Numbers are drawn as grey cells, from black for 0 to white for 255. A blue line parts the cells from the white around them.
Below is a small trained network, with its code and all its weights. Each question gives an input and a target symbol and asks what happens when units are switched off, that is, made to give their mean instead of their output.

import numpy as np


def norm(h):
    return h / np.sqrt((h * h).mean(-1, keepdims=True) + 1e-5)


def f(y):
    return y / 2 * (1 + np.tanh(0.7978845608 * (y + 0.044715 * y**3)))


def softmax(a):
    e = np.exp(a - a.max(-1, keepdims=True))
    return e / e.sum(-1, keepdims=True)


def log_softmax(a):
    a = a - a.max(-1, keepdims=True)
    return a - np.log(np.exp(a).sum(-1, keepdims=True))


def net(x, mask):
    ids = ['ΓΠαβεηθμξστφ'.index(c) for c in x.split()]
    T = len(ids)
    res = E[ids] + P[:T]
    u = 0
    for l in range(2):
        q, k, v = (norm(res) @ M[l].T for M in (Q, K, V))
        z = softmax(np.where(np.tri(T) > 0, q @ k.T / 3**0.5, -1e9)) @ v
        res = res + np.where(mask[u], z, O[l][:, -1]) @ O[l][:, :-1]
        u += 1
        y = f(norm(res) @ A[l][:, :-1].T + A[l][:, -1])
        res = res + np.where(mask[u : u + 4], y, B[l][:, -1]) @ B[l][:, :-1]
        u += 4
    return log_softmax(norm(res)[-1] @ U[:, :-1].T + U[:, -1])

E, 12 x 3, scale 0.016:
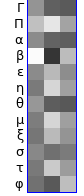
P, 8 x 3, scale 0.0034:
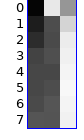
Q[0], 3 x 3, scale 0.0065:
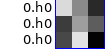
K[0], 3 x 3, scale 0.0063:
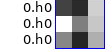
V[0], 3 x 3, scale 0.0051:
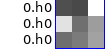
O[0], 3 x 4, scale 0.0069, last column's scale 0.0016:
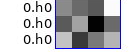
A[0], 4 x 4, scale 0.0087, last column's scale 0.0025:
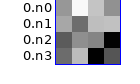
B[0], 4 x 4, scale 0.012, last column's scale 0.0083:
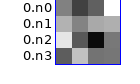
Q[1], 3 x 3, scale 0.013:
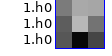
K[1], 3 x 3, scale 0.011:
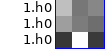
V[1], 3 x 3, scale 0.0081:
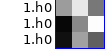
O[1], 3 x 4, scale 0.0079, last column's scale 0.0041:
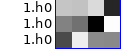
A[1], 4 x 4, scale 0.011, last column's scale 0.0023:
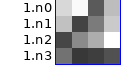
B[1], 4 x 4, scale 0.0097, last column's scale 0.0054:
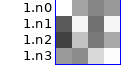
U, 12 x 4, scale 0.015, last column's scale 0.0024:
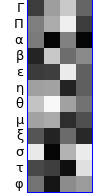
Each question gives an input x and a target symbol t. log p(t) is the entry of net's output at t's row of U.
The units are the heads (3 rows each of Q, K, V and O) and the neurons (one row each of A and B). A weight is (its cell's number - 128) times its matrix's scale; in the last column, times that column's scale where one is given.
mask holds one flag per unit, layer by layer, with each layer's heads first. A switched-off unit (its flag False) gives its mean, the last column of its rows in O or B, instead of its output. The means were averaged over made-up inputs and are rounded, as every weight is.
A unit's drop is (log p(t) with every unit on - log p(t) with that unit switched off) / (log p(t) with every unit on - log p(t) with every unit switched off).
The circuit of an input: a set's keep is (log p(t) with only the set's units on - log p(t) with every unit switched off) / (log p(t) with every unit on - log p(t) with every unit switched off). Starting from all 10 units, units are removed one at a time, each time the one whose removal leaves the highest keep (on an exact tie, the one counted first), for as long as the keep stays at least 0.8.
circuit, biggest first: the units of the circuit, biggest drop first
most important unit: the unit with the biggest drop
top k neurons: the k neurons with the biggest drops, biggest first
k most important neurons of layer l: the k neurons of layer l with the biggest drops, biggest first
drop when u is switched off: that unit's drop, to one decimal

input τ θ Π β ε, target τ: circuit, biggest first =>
0.n0
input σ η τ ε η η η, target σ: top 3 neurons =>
0.n0; 1.n3; 1.n2
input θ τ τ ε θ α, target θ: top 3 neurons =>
0.n0; 0.n3; 1.n0
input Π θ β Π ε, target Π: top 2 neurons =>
0.n0; 1.n0
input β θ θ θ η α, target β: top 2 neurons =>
0.n0; 0.n3
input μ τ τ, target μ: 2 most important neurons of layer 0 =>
0.n0; 0.n1
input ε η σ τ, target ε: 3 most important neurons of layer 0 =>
0.n1; 0.n0; 0.n2
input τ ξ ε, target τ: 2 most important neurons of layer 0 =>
0.n0; 0.n1
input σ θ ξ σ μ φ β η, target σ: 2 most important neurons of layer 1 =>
1.n3; 1.n2
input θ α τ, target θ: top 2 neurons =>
0.n0; 0.n3
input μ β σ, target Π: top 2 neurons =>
1.n1; 0.n0
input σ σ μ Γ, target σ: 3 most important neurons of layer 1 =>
1.n3; 1.n2; 1.n1
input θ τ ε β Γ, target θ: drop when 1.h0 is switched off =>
0.3
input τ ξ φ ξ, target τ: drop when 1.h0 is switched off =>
1.3
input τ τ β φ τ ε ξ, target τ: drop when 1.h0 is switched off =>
1.2
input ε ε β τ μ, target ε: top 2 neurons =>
0.n0; 1.n3
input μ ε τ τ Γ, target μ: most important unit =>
1.h0
